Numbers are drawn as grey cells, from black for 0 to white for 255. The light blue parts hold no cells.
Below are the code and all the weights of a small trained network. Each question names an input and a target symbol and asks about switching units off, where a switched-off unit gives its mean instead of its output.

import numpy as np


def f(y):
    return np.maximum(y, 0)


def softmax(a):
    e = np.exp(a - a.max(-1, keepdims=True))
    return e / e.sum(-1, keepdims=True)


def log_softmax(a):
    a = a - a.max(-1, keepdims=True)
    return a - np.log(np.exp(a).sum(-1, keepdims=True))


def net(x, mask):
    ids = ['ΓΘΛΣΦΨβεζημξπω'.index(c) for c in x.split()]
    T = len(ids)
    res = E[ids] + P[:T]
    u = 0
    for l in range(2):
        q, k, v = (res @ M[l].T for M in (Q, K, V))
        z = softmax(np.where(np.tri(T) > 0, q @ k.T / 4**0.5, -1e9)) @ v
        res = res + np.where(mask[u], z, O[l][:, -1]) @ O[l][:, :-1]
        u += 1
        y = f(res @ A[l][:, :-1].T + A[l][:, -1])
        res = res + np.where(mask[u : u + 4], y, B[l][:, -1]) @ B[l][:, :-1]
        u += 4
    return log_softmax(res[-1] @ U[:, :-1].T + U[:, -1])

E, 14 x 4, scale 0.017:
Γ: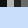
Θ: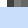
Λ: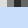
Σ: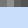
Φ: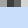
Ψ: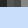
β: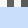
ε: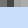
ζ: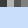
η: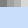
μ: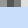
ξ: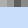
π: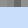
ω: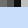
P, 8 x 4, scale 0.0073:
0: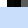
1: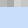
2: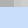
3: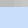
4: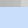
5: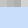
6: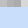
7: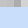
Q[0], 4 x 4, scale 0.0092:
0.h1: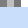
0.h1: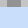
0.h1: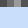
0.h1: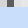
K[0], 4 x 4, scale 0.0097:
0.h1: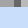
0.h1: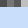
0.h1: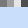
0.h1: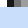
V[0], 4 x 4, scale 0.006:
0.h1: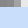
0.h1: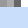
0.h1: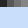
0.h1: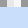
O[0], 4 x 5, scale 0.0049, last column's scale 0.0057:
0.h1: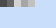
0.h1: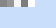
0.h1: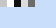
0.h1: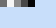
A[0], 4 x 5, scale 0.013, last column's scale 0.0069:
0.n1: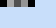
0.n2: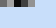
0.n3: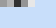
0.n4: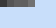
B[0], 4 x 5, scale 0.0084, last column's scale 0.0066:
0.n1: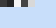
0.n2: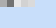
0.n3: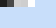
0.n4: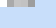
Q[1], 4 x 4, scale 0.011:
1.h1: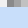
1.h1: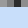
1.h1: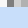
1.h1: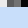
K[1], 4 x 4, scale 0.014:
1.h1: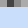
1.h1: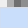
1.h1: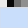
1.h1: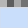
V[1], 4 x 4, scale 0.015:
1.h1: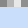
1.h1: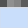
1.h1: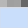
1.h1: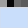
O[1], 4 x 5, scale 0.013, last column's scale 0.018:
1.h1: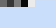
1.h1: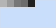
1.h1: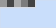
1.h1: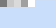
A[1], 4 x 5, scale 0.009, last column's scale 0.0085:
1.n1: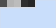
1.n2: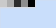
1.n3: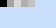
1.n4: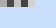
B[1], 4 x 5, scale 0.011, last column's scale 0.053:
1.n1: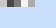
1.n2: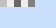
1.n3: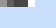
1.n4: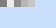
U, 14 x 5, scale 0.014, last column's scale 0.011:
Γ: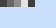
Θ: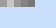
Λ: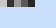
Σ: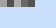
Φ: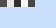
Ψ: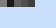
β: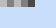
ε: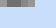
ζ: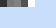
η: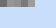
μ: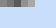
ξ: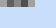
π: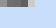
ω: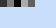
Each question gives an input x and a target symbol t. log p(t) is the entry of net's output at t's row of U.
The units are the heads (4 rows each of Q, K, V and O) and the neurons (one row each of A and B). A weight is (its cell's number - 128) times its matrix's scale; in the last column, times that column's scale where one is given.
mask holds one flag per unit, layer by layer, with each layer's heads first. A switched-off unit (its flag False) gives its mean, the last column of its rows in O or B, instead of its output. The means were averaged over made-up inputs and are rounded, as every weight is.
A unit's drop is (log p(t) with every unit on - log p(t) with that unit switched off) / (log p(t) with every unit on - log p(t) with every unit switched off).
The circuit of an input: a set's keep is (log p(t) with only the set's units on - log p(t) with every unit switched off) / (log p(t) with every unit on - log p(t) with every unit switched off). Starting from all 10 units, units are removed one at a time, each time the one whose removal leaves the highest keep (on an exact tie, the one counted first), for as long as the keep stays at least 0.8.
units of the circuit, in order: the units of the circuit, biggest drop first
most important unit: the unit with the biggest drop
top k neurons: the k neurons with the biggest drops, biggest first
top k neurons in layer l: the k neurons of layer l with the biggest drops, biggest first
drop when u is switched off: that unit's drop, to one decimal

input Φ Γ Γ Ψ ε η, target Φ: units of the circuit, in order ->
[1.h1]
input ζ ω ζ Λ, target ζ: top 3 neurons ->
[1.n3, 1.n1, 0.n2]
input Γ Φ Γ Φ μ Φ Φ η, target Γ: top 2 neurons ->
[1.n1, 1.n4]
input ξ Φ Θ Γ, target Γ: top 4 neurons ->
[1.n4, 1.n1, 1.n3, 0.n1]
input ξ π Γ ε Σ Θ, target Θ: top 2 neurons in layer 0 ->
[0.n3, 0.n1]
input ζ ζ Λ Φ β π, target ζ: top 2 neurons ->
[1.n3, 0.n1]
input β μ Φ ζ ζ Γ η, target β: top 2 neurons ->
[0.n3, 1.n1]
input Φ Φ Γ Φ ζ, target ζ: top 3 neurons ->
[1.n3, 0.n2, 0.n4]
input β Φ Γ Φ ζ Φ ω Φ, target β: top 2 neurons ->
[0.n3, 1.n4]
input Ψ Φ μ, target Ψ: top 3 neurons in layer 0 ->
[0.n4, 0.n2, 0.n1]
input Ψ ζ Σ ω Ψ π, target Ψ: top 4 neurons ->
[0.n4, 1.n4, 0.n2, 1.n3]
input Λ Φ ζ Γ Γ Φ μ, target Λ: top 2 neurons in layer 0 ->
[0.n2, 0.n3]
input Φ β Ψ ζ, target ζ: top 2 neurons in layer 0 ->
[0.n4, 0.n3]
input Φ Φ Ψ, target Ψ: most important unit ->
1.n4
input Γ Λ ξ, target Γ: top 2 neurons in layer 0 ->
[0.n2, 0.n4]
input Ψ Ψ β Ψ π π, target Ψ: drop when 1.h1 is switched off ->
0.2
